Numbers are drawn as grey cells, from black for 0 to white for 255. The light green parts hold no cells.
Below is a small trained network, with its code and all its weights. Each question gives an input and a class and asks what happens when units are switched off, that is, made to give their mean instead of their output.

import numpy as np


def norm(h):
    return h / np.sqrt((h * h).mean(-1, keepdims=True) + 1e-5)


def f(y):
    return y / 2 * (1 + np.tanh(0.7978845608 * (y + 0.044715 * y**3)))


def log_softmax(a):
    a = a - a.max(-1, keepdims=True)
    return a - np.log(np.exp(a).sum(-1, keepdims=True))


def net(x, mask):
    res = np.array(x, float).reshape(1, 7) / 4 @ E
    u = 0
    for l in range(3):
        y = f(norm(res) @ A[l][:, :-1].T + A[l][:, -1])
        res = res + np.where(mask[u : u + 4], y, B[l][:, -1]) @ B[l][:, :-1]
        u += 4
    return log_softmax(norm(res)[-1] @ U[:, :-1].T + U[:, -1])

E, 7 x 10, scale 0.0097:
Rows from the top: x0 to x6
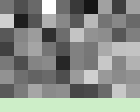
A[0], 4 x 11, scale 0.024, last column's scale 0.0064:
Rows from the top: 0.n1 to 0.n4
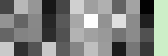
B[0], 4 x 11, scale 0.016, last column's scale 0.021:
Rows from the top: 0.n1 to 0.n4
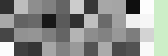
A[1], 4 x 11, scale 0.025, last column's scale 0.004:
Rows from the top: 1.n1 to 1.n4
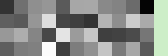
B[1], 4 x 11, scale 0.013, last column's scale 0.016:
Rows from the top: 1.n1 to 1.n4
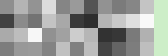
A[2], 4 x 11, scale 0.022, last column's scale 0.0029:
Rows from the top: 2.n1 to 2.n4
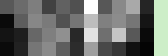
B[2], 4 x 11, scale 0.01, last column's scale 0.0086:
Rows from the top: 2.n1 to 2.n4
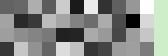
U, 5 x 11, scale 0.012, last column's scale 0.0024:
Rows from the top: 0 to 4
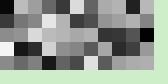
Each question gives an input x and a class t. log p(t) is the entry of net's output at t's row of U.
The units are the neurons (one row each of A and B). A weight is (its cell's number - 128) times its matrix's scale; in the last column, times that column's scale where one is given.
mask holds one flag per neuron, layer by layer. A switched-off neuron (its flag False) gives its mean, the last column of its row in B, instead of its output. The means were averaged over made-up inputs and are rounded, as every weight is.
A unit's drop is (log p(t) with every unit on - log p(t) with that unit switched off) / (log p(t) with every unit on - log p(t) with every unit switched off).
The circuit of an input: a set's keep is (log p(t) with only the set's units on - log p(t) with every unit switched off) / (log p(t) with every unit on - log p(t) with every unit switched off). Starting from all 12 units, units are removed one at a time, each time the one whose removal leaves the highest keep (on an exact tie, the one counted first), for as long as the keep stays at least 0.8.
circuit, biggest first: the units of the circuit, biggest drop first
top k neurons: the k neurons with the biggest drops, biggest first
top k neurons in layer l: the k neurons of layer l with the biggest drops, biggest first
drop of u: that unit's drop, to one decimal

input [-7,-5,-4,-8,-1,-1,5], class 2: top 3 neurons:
(1.n3, 0.n2, 0.n1)
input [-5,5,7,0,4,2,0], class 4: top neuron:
(0.n2)
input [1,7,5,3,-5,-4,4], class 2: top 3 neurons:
(0.n4, 0.n1, 0.n2)
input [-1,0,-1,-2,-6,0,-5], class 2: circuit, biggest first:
(1.n3, 0.n1)
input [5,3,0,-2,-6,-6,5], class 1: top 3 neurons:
(0.n4, 0.n1, 0.n2)
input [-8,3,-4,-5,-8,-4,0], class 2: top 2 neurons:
(1.n3, 0.n2)
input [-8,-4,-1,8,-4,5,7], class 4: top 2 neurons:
(0.n2, 2.n1)
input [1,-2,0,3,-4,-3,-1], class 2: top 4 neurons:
(0.n4, 0.n1, 0.n2, 0.n3)
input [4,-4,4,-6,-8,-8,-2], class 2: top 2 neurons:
(0.n1, 0.n4)
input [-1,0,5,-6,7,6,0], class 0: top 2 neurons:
(0.n1, 0.n3)
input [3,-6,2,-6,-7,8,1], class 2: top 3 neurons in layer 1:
(1.n3, 1.n2, 1.n1)
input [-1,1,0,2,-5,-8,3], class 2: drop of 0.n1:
1.0
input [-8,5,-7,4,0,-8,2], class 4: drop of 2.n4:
0.0
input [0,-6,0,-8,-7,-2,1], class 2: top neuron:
(0.n1)
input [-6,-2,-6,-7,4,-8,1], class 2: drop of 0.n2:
0.5
